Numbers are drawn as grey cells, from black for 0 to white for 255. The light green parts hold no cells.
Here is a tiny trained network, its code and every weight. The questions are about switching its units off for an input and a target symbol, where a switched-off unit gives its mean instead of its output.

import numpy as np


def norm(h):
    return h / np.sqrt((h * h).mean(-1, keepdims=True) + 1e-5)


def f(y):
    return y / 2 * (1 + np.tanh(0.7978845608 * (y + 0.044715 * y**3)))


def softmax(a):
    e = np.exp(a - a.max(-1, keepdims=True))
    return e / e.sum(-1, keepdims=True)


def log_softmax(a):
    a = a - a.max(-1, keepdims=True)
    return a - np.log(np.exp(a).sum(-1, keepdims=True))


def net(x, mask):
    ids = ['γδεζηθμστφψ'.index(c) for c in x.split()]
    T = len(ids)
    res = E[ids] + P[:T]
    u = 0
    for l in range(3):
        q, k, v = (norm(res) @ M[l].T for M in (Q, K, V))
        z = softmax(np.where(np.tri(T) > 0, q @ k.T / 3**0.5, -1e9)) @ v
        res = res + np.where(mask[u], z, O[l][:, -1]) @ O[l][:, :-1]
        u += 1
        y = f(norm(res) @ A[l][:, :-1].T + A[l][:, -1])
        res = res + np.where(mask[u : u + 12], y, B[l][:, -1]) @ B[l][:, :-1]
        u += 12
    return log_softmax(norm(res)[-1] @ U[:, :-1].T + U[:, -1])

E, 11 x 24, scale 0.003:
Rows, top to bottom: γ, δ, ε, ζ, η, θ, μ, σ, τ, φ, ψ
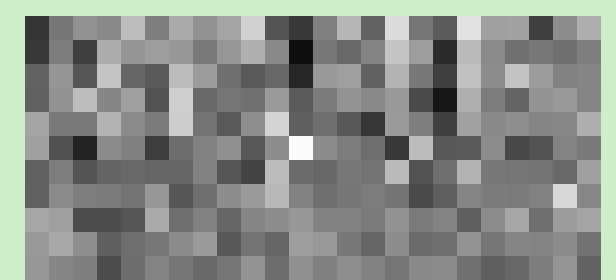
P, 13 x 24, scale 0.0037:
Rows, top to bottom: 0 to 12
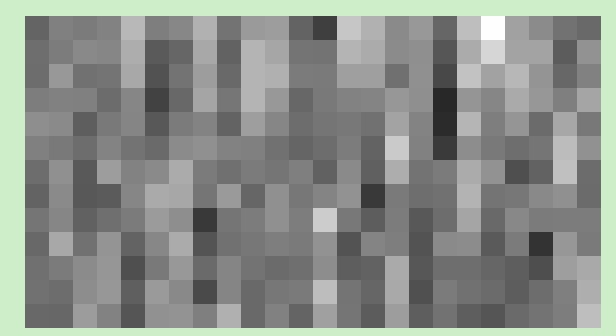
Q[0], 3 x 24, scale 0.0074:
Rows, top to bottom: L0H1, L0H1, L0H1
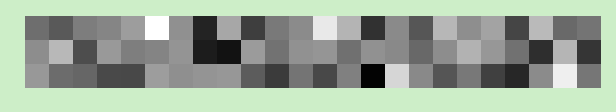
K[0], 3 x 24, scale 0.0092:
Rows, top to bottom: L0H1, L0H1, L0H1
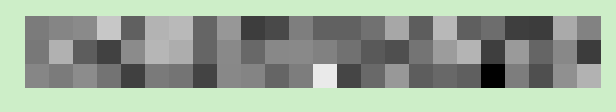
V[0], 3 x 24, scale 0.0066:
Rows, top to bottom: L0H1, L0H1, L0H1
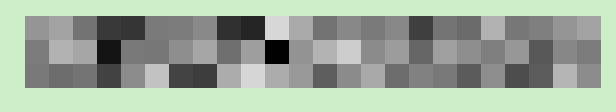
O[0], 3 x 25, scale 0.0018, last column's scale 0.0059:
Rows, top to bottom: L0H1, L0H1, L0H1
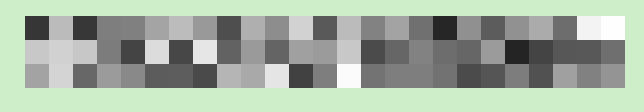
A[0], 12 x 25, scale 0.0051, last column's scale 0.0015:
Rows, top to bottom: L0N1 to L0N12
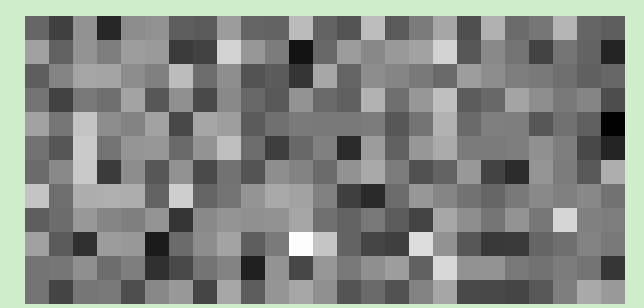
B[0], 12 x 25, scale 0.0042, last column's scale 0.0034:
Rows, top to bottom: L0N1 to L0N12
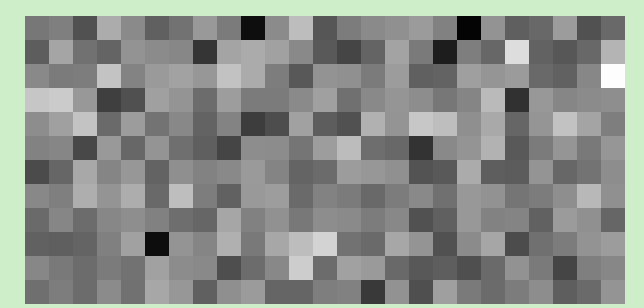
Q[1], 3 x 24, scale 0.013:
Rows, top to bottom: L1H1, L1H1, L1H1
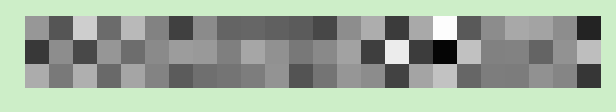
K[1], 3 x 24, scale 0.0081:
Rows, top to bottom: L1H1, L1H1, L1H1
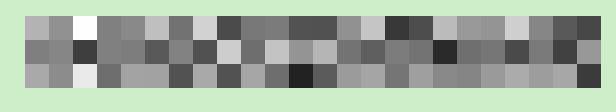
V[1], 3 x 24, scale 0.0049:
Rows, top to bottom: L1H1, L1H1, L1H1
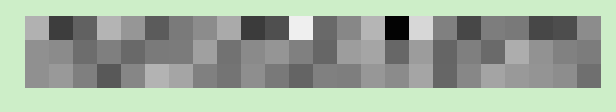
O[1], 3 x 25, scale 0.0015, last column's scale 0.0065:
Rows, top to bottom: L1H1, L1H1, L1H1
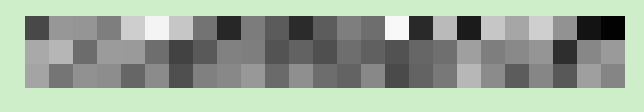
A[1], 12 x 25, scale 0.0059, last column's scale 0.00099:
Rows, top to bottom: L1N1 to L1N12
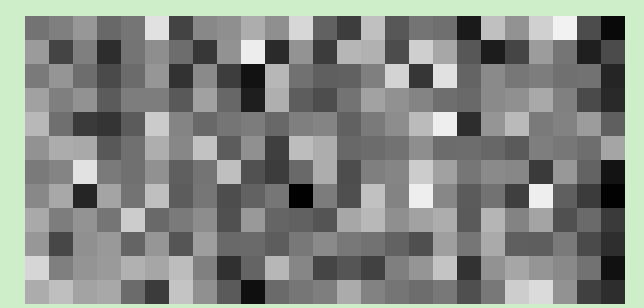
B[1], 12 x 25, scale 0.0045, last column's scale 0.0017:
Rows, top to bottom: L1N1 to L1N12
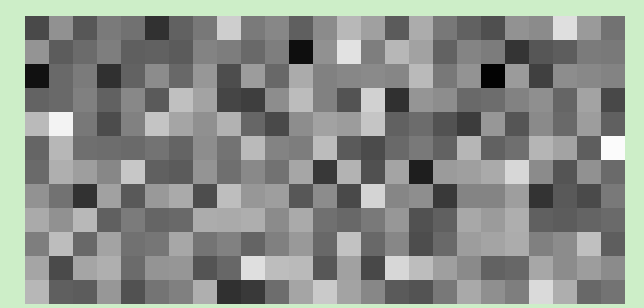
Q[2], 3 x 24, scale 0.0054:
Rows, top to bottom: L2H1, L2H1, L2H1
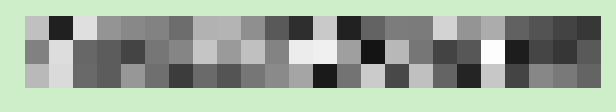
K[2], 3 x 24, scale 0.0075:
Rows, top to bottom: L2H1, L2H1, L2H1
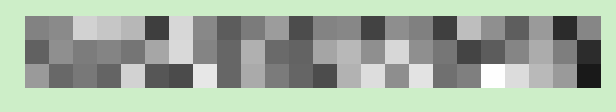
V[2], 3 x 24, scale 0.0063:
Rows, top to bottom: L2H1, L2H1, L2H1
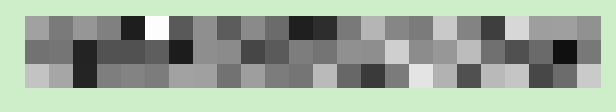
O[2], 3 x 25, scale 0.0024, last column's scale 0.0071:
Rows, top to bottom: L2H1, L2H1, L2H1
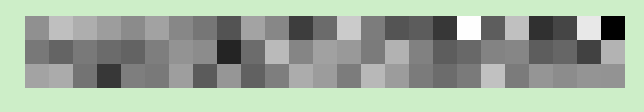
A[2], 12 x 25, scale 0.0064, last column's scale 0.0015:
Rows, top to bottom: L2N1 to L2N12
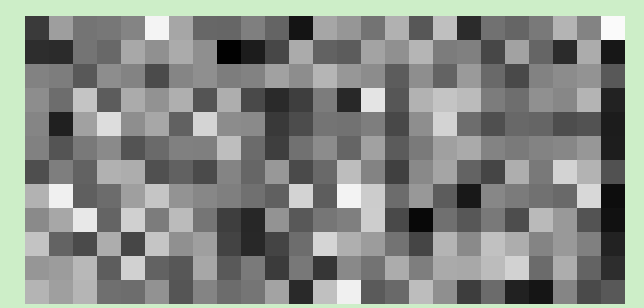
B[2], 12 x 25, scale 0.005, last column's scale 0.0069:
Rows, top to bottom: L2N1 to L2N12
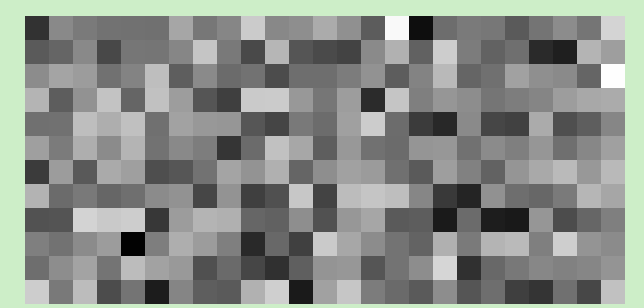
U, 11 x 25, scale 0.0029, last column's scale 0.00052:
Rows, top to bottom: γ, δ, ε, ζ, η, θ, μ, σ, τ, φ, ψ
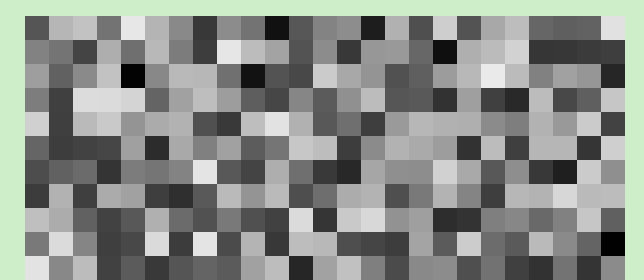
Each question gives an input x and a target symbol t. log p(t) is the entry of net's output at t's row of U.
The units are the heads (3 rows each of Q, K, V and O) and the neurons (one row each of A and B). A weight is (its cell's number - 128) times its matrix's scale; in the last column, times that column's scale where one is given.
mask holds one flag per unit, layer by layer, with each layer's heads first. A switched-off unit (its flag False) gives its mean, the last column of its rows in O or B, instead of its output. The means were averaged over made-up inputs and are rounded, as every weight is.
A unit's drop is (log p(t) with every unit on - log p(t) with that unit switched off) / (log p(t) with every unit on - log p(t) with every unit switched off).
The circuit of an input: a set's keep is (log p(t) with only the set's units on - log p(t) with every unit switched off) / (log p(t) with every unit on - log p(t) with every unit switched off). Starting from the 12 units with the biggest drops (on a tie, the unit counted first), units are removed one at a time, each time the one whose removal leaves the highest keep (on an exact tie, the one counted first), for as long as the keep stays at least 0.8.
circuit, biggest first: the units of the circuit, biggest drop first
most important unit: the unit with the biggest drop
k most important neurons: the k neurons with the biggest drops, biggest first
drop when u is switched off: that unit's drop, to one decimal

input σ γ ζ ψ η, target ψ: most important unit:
L0H1
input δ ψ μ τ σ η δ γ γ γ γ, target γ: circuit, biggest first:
(L0H1 L1N7 L2N11)
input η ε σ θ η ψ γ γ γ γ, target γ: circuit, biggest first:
(L0H1 L2N11 L1N7)
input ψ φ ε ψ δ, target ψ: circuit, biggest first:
(L0H1 L2N12)
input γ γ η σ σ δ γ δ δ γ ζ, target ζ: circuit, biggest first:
(L2N5 L2H1 L0H1)
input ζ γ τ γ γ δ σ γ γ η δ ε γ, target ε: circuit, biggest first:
(L0H1 L0N6 L2N10)
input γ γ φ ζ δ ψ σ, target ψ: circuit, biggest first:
(L0H1 L2N12)
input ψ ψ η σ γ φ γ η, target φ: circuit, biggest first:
(L1N6 L0H1)
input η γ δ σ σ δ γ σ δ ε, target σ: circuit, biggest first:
(L0H1 L2N7)
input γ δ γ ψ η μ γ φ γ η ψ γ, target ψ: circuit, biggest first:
(L2N12 L0H1)
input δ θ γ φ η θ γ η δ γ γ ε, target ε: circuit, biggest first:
(L2N10 L0H1)
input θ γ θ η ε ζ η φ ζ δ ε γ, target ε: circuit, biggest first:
(L0H1 L2N10 L0N6)
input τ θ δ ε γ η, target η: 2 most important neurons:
(L0N8 L1N11)
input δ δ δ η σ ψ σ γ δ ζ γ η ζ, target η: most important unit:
L2N4
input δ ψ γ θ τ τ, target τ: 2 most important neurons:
(L2N8 L1N5)
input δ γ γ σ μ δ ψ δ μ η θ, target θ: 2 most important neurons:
(L0N10 L0N12)
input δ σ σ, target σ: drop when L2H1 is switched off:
0.0
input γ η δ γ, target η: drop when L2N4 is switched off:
0.2
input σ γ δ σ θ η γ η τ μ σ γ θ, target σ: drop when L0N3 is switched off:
0.1
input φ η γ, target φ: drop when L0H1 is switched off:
0.3
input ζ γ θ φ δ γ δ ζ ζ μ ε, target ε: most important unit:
L1H1
